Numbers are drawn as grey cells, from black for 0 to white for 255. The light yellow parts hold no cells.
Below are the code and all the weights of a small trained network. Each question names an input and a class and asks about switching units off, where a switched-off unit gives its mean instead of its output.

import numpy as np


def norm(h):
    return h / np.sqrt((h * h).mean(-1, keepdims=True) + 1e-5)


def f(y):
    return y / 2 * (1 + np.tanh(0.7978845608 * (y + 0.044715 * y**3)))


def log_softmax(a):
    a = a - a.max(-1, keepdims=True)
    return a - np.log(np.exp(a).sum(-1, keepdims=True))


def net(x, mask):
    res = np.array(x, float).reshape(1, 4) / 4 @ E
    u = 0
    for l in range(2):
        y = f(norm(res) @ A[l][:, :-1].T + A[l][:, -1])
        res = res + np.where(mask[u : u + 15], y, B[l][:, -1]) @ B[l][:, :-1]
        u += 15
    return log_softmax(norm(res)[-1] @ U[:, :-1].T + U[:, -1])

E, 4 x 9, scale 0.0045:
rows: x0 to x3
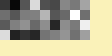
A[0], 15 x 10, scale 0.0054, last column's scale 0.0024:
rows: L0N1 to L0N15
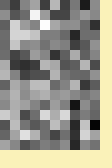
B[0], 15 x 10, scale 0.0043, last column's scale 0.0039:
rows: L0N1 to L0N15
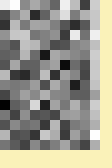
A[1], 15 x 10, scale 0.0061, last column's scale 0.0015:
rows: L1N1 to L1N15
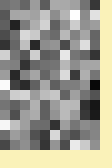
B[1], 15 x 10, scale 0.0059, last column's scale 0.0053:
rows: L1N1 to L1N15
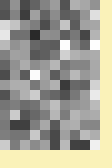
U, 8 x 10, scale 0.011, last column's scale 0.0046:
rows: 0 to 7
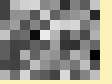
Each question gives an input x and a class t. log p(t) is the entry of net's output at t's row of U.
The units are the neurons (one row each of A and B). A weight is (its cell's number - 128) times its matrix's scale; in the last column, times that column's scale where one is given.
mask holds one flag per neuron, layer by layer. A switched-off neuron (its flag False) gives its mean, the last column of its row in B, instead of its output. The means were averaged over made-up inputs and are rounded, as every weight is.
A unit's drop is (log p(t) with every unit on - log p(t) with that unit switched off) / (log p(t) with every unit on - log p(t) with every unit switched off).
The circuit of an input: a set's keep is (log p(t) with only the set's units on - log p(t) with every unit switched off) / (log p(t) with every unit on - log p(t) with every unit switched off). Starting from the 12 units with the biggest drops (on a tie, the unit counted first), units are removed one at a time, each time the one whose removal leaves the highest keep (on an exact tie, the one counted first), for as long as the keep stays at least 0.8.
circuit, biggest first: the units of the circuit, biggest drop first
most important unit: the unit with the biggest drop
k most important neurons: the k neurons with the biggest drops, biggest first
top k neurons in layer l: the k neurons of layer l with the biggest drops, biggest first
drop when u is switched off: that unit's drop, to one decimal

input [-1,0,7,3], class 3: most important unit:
L0N11
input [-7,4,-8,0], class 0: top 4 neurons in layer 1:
L1N10, L1N4, L1N5, L1N15
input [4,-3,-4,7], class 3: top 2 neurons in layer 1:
L1N9, L1N5
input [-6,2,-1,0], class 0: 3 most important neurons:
L0N3, L0N14, L1N10
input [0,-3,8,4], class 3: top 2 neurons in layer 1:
L1N9, L1N10
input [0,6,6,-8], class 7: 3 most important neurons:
L1N5, L0N1, L0N2
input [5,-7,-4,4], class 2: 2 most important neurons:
L0N1, L1N6
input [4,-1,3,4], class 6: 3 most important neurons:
L0N4, L1N8, L0N15
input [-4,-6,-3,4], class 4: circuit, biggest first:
L1N5, L1N15, L1N14
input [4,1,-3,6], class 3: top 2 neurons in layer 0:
L0N7, L0N11
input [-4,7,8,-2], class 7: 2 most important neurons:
L1N5, L0N1
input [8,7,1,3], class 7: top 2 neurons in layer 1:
L1N15, L1N3
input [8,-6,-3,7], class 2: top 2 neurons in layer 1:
L1N6, L1N10
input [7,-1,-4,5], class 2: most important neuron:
L0N1
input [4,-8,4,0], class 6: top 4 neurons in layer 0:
L0N15, L0N12, L0N11, L0N6
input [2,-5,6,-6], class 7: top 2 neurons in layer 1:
L1N5, L1N15
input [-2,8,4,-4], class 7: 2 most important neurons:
L0N1, L1N5
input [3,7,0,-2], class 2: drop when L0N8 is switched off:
-0.1
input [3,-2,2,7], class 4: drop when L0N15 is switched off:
0.2
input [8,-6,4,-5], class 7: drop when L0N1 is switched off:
0.0
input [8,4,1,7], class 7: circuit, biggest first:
L1N3
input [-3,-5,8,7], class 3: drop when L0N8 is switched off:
0.1
